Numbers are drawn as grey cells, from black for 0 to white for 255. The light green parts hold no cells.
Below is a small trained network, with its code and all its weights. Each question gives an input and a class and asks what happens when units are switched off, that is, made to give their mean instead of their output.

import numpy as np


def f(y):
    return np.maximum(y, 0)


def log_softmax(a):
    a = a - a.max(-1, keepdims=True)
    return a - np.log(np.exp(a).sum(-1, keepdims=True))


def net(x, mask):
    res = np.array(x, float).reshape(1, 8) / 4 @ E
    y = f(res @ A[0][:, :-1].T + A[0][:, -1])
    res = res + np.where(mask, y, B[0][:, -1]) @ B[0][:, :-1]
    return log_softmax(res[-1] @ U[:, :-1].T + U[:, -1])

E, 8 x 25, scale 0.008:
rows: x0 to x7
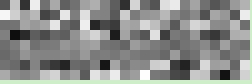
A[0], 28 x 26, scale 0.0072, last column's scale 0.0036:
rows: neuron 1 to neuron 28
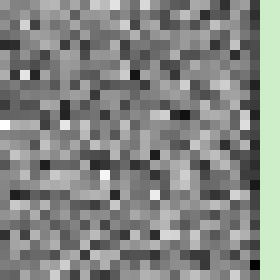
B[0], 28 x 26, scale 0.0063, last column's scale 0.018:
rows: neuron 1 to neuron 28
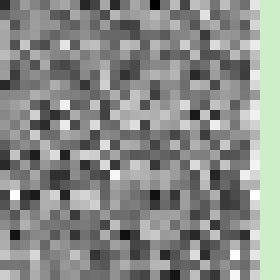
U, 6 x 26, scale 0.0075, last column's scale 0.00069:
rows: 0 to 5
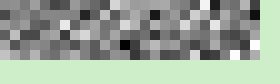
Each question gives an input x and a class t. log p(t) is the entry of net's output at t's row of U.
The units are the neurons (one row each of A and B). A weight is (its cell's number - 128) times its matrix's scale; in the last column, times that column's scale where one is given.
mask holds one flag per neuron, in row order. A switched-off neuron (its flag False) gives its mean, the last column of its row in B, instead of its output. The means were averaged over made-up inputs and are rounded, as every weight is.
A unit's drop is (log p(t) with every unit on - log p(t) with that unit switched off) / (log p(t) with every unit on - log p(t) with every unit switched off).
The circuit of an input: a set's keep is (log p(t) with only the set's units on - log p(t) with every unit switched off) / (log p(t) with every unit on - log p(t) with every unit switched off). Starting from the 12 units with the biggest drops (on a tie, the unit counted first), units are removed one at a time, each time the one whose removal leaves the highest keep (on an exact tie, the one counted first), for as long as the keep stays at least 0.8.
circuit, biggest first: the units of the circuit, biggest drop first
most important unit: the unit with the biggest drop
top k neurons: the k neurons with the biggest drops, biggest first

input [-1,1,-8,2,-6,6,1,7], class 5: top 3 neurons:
(neuron 26; neuron 17; neuron 6)
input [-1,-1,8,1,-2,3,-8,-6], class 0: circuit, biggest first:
(neuron 18)
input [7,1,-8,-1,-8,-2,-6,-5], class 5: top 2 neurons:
(neuron 26; neuron 6)
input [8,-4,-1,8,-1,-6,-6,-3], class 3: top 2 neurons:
(neuron 20; neuron 8)
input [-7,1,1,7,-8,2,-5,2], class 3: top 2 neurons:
(neuron 20; neuron 24)
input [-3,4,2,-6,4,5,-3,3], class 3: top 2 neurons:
(neuron 16; neuron 5)
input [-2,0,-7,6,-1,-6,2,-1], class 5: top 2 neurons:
(neuron 26; neuron 16)
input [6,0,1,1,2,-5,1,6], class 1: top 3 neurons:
(neuron 1; neuron 15; neuron 8)
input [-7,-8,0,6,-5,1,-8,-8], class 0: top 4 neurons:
(neuron 18; neuron 2; neuron 19; neuron 1)
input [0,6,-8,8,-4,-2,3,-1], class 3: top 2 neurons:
(neuron 20; neuron 28)
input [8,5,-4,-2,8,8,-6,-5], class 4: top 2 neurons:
(neuron 24; neuron 12)
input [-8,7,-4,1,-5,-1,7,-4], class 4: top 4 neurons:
(neuron 8; neuron 3; neuron 18; neuron 7)
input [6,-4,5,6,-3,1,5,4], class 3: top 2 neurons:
(neuron 20; neuron 8)
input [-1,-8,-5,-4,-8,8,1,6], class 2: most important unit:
neuron 5
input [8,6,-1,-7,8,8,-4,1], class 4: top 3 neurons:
(neuron 24; neuron 20; neuron 22)
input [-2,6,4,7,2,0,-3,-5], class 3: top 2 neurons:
(neuron 20; neuron 5)
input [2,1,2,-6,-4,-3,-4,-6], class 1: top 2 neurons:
(neuron 17; neuron 20)
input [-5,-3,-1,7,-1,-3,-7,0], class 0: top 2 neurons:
(neuron 18; neuron 2)
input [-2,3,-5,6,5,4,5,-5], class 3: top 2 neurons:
(neuron 20; neuron 18)
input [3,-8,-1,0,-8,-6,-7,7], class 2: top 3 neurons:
(neuron 5; neuron 11; neuron 12)
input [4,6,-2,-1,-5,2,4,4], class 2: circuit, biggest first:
(neuron 13)
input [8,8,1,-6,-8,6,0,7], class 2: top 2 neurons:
(neuron 13; neuron 17)
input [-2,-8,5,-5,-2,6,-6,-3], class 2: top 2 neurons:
(neuron 5; neuron 11)
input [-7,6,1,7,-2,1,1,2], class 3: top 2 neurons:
(neuron 20; neuron 24)
